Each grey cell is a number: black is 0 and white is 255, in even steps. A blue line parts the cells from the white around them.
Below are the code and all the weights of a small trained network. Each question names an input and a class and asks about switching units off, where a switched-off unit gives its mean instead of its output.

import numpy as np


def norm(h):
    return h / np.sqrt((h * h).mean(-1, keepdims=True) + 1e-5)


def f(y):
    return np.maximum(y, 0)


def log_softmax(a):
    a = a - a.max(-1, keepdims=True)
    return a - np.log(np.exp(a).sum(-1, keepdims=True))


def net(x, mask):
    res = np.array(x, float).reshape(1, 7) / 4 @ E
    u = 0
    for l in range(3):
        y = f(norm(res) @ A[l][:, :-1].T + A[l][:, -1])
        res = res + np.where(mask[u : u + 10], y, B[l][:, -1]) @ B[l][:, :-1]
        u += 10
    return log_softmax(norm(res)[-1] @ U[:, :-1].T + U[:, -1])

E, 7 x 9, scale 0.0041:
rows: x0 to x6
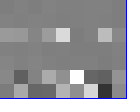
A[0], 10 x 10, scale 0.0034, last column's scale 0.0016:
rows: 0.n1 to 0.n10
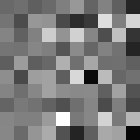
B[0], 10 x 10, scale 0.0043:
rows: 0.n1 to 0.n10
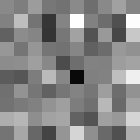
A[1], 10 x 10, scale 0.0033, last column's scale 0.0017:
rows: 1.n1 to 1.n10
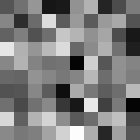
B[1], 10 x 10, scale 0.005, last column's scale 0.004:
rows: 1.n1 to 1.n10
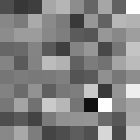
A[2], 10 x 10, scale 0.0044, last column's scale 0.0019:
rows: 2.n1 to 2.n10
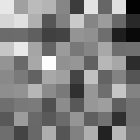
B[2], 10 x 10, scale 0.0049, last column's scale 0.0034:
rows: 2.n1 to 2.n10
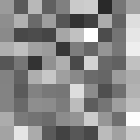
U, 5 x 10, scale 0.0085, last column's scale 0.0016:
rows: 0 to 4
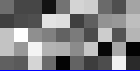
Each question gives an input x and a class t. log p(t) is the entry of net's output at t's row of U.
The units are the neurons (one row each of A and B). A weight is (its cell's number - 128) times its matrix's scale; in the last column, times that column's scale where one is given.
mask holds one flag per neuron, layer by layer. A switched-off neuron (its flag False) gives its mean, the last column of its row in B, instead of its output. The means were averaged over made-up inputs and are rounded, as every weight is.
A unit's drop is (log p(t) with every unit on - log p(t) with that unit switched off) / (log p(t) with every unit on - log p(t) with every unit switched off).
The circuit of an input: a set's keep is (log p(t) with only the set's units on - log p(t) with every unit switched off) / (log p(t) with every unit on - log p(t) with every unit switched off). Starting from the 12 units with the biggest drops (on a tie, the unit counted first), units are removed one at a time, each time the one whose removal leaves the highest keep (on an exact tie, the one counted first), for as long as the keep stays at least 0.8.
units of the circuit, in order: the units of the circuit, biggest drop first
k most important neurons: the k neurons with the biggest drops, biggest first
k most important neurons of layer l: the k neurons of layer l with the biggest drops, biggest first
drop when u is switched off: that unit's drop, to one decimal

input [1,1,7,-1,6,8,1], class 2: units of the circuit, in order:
(1.n10)
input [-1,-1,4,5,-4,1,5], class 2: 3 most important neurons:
(0.n6; 1.n10; 1.n7)
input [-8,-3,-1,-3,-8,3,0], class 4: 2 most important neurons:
(0.n2; 0.n6)
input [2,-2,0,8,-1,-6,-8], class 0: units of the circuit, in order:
(0.n2; 2.n3; 0.n10)
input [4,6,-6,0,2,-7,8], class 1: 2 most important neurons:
(1.n8; 1.n1)
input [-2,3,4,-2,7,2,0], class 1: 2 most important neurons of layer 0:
(0.n2; 0.n9)
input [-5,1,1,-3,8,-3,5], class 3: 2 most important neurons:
(2.n1; 1.n1)
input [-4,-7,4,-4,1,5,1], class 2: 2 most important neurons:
(0.n3; 1.n1)
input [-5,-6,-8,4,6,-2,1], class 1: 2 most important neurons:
(1.n1; 0.n2)
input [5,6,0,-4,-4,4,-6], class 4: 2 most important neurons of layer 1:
(1.n1; 1.n2)
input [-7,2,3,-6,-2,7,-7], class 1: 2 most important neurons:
(2.n5; 0.n6)
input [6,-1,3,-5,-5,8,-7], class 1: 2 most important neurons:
(2.n5; 0.n6)
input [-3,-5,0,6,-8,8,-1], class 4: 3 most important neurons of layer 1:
(1.n1; 1.n2; 1.n8)
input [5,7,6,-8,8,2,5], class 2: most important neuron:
(0.n6)
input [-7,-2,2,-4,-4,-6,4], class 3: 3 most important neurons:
(1.n1; 2.n1; 0.n6)
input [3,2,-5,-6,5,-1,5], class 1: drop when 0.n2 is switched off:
0.6
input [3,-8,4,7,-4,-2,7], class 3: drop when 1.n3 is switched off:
0.0
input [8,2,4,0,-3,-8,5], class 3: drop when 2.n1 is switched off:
0.1
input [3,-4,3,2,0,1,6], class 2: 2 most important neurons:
(0.n6; 1.n10)
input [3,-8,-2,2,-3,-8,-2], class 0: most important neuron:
(0.n2)
